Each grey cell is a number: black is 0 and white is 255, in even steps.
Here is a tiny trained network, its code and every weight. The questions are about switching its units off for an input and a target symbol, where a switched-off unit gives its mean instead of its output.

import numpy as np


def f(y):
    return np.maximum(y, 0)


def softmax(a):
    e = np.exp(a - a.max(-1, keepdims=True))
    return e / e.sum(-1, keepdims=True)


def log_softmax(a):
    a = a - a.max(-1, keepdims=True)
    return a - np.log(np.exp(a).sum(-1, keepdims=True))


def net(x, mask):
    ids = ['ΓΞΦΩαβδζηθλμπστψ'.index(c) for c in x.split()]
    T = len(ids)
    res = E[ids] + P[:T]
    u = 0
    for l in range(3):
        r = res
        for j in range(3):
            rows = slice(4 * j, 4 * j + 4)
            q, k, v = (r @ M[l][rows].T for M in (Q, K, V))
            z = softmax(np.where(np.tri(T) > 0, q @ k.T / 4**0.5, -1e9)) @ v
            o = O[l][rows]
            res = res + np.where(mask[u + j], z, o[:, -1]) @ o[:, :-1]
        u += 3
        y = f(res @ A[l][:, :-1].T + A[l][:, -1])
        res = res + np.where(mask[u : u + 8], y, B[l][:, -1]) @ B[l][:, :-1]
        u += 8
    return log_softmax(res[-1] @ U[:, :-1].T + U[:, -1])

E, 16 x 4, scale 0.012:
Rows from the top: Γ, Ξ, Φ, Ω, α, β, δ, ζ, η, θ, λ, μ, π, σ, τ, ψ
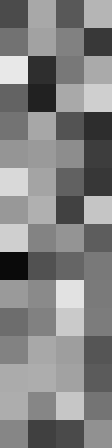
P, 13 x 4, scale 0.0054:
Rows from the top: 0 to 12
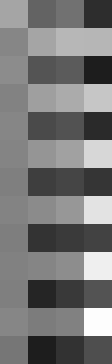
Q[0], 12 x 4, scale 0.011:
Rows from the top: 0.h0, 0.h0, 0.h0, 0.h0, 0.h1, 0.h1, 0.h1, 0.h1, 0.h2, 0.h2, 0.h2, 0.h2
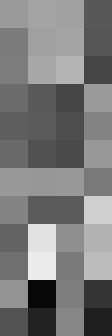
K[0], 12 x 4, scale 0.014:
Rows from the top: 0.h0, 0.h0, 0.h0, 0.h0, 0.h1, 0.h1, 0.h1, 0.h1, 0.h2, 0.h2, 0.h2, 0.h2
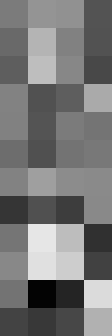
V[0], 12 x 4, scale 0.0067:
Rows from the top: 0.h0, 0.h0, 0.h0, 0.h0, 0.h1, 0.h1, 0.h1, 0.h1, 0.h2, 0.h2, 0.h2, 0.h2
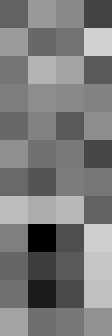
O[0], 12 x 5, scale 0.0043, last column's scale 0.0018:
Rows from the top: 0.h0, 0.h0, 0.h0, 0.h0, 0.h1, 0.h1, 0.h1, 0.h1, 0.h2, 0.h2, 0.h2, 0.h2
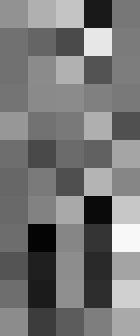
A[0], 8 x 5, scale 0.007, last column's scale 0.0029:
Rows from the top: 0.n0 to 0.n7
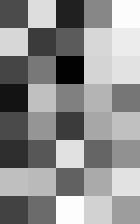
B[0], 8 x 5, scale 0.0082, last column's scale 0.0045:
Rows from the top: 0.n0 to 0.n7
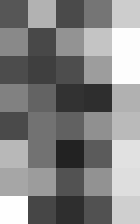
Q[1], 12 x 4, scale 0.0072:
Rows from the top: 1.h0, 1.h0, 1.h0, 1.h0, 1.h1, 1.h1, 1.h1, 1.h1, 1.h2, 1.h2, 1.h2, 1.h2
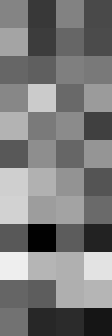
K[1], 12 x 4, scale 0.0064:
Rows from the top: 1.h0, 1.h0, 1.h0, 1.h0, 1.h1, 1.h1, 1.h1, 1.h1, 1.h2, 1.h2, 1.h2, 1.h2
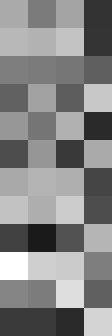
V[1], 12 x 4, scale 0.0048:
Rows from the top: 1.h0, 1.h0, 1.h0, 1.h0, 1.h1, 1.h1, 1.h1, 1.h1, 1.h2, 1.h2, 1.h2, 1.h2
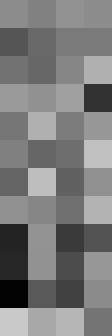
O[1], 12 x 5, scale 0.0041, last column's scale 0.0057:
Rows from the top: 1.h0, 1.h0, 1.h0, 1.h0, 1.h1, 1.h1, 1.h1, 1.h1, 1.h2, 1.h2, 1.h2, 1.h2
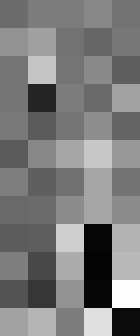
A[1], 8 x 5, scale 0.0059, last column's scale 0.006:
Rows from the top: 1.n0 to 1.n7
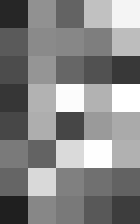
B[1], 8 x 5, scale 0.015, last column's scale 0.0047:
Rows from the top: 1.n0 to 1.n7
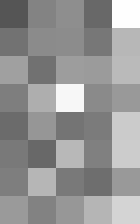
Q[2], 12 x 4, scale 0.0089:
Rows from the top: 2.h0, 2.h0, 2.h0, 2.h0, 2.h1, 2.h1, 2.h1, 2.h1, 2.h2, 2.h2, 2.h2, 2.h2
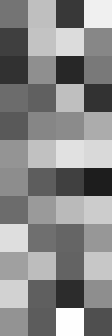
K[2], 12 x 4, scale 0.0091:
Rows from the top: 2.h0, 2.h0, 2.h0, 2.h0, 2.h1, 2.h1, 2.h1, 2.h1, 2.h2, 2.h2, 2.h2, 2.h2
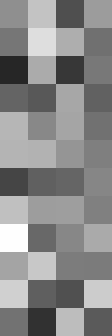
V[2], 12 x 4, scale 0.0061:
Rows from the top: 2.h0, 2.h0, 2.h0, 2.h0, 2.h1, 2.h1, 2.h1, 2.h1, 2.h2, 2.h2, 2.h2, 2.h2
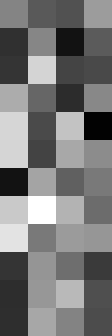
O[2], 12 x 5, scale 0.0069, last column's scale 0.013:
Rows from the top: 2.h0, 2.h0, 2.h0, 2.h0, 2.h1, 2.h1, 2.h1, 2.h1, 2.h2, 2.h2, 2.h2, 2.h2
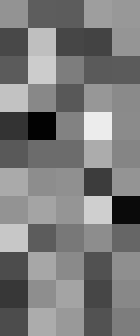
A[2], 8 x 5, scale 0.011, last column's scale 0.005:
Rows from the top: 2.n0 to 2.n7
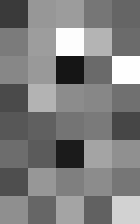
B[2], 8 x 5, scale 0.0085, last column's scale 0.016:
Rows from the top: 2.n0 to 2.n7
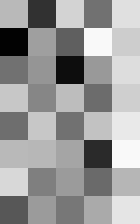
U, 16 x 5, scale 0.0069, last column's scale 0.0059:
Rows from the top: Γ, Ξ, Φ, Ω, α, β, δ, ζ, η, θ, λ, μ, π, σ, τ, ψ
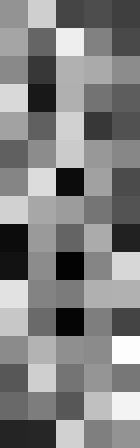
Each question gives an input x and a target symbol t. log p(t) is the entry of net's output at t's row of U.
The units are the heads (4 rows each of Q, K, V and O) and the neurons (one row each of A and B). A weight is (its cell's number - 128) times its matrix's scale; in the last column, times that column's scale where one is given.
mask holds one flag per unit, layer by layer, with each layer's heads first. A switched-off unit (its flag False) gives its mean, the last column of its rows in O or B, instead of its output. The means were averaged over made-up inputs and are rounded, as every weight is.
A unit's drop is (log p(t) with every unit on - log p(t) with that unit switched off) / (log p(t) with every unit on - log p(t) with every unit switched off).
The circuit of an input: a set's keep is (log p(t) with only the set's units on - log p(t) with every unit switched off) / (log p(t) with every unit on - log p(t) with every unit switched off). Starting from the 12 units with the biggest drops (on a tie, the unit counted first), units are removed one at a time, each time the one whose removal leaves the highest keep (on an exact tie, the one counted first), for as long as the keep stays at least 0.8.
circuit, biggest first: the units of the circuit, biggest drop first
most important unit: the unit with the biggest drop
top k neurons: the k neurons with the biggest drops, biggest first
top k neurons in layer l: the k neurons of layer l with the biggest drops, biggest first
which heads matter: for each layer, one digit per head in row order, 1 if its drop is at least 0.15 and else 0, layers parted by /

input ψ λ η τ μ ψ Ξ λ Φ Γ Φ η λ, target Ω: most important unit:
1.h2
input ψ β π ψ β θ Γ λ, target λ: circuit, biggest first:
[0.n7 0.h2 1.h2 2.h2]
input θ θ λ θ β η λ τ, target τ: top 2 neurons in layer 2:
[2.n1 2.n0]
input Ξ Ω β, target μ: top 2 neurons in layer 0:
[0.n7 0.n5]
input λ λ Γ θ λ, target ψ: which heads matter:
000 / 001 / 010
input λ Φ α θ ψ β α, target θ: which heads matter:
110 / 001 / 100
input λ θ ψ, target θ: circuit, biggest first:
[2.n0 2.n3]
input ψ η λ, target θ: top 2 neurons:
[0.n5 2.n0]
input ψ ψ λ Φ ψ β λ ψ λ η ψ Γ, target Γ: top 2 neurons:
[0.n3 2.n2]
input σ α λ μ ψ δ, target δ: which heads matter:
001 / 011 / 000
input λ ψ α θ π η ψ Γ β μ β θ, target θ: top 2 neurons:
[0.n7 2.n4]
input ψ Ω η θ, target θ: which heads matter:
000 / 000 / 100
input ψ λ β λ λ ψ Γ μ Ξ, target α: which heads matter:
001 / 011 / 010
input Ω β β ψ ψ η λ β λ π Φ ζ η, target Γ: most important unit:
2.h1
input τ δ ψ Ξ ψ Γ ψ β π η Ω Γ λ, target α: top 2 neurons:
[0.n2 0.n4]
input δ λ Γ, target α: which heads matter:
001 / 001 / 001
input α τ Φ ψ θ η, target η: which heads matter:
000 / 001 / 000
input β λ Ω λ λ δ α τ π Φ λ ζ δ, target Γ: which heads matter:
001 / 001 / 010
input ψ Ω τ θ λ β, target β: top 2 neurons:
[2.n1 1.n3]
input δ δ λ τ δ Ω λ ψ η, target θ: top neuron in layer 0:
[0.n2]
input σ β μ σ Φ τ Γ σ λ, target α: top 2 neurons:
[0.n2 2.n1]
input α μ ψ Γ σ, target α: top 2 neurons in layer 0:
[0.n2 0.n3]
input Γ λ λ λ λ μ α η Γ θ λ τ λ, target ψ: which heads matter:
000 / 001 / 000
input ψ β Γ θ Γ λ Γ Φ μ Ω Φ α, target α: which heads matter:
000 / 000 / 001
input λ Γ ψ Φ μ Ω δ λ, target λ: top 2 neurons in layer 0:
[0.n7 0.n2]
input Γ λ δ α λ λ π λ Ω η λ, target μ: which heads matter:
001 / 000 / 101
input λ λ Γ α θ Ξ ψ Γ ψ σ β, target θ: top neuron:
[0.n1]
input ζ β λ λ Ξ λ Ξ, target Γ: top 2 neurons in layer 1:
[1.n0 1.n5]
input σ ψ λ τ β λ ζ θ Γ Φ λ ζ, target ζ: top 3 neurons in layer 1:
[1.n0 1.n5 1.n4]
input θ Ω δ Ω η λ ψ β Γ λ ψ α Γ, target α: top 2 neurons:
[2.n0 1.n0]
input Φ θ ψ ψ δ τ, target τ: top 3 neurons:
[0.n7 2.n1 0.n5]
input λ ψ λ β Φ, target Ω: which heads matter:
000 / 000 / 101
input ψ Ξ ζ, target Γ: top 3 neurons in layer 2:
[2.n2 2.n3 2.n0]
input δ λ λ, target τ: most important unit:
0.h2
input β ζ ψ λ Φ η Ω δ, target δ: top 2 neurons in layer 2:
[2.n2 2.n0]
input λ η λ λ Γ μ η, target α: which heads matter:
001 / 001 / 010
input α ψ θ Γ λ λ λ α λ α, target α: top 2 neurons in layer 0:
[0.n7 0.n0]
